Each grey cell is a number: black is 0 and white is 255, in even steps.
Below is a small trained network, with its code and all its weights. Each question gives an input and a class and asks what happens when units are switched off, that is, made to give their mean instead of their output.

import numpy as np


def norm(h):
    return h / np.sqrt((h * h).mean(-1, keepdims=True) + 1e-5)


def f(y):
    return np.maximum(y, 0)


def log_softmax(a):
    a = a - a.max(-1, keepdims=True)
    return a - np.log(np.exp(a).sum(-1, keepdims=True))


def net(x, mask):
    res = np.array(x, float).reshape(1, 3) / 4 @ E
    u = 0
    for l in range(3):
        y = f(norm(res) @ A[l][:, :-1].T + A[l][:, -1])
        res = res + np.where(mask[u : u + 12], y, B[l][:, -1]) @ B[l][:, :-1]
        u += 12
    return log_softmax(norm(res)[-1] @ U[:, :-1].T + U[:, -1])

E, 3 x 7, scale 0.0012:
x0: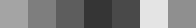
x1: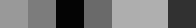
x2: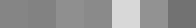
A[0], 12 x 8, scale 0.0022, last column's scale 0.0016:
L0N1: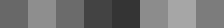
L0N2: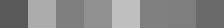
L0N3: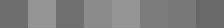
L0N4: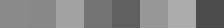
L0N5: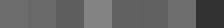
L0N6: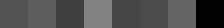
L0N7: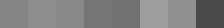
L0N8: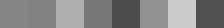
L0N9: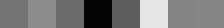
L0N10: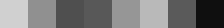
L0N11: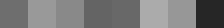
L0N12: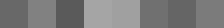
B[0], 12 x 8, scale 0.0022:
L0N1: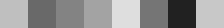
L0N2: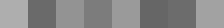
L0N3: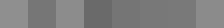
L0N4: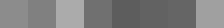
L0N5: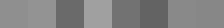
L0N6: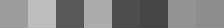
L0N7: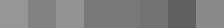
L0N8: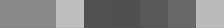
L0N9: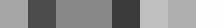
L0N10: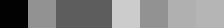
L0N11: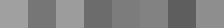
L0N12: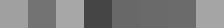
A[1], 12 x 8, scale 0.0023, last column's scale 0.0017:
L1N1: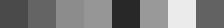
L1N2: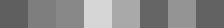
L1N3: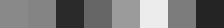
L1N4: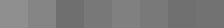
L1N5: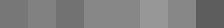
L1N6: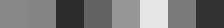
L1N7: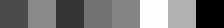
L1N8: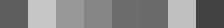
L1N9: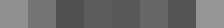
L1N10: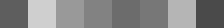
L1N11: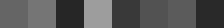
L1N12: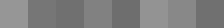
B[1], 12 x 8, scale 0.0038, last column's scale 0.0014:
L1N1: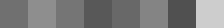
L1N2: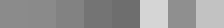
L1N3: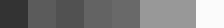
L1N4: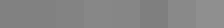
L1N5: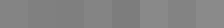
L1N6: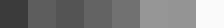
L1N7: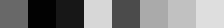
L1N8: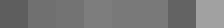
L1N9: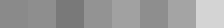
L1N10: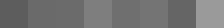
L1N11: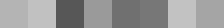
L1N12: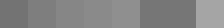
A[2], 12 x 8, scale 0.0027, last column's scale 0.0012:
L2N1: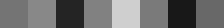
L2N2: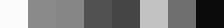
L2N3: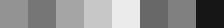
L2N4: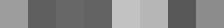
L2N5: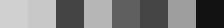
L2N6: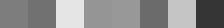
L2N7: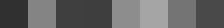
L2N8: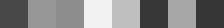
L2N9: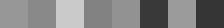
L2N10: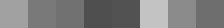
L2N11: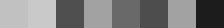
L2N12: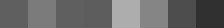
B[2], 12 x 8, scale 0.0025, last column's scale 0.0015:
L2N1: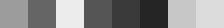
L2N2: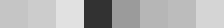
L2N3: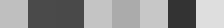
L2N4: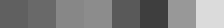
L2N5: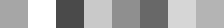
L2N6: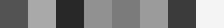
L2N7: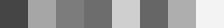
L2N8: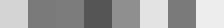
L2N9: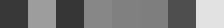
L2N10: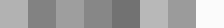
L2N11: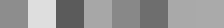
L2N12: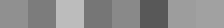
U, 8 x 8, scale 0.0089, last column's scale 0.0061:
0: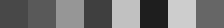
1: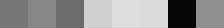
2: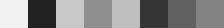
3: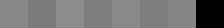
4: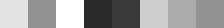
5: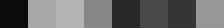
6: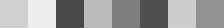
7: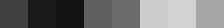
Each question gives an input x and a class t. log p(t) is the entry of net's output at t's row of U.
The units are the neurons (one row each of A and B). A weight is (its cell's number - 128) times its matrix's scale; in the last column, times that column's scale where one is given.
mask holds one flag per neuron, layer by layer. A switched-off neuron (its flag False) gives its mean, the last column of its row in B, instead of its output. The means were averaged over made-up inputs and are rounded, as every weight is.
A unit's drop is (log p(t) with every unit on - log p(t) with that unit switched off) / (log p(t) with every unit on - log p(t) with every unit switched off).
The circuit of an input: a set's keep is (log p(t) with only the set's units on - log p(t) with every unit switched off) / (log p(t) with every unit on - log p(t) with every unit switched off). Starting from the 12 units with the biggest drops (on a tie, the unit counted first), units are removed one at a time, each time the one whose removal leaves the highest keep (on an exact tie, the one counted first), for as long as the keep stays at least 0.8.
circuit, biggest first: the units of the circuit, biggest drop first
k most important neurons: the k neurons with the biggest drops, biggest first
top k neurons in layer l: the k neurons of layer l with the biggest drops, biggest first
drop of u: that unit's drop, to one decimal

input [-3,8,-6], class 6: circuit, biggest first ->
L1N11, L0N6, L2N5
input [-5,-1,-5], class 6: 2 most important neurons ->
L1N11, L1N3
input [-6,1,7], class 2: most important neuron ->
L2N1
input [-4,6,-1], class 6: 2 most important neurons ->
L1N11, L0N1
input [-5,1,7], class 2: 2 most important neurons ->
L2N1, L0N9
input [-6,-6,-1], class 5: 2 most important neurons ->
L0N1, L1N9
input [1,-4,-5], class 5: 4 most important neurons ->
L0N9, L1N2, L2N8, L2N9
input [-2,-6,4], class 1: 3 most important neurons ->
L0N9, L1N3, L1N6
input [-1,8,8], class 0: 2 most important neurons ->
L2N1, L0N9
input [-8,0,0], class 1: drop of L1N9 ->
0.0
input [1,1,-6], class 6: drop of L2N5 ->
0.1
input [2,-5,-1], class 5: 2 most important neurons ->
L0N9, L1N2
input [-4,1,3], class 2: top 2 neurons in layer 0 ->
L0N9, L0N8
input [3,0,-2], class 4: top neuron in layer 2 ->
L2N2
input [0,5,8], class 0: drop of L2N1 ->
0.2
